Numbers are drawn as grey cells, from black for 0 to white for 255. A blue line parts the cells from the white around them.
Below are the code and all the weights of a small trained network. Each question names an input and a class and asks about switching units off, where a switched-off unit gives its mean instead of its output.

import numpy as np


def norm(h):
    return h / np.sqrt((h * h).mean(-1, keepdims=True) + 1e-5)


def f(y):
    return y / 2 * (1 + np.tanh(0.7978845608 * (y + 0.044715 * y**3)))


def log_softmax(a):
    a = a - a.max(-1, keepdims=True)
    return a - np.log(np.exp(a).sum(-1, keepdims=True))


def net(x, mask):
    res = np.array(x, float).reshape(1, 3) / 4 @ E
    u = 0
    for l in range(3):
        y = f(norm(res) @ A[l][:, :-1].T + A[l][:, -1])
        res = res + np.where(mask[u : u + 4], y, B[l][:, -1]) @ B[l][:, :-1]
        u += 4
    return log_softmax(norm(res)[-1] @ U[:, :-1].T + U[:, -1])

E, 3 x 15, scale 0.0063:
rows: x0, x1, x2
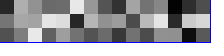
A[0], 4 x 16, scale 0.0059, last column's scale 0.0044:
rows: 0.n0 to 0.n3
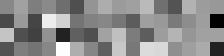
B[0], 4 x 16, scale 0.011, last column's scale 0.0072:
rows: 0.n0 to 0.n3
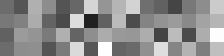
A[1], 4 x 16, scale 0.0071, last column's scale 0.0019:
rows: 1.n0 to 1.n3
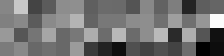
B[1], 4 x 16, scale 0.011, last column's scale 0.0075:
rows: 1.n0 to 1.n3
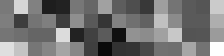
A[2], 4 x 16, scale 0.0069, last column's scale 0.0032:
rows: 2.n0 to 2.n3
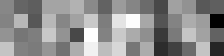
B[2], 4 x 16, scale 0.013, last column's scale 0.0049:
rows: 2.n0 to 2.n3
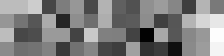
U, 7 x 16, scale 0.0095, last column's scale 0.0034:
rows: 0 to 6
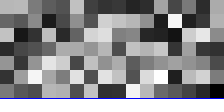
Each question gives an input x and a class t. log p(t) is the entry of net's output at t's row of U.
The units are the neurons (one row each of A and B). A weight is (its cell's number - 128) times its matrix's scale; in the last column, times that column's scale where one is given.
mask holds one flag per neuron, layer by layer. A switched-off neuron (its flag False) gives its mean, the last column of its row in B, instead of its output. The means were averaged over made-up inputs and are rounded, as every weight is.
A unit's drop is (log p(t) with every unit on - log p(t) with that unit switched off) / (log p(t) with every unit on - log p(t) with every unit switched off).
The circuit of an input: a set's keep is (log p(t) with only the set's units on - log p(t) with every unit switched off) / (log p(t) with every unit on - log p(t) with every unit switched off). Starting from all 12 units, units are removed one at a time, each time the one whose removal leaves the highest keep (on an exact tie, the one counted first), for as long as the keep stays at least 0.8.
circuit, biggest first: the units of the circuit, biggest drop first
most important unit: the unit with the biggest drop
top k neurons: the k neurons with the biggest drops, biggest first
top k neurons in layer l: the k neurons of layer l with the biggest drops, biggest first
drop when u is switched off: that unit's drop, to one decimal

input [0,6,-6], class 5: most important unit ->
0.n3
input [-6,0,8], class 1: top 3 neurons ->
0.n0, 1.n3, 2.n2
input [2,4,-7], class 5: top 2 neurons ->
0.n3, 1.n2
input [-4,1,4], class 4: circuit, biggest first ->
1.n0, 2.n3
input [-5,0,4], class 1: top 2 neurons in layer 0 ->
0.n0, 0.n2
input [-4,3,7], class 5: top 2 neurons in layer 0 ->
0.n0, 0.n2
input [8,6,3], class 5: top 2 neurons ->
2.n3, 2.n2
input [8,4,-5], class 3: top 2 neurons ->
1.n2, 0.n2
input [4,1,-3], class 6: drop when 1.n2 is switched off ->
1.2
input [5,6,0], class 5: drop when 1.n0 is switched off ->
0.0
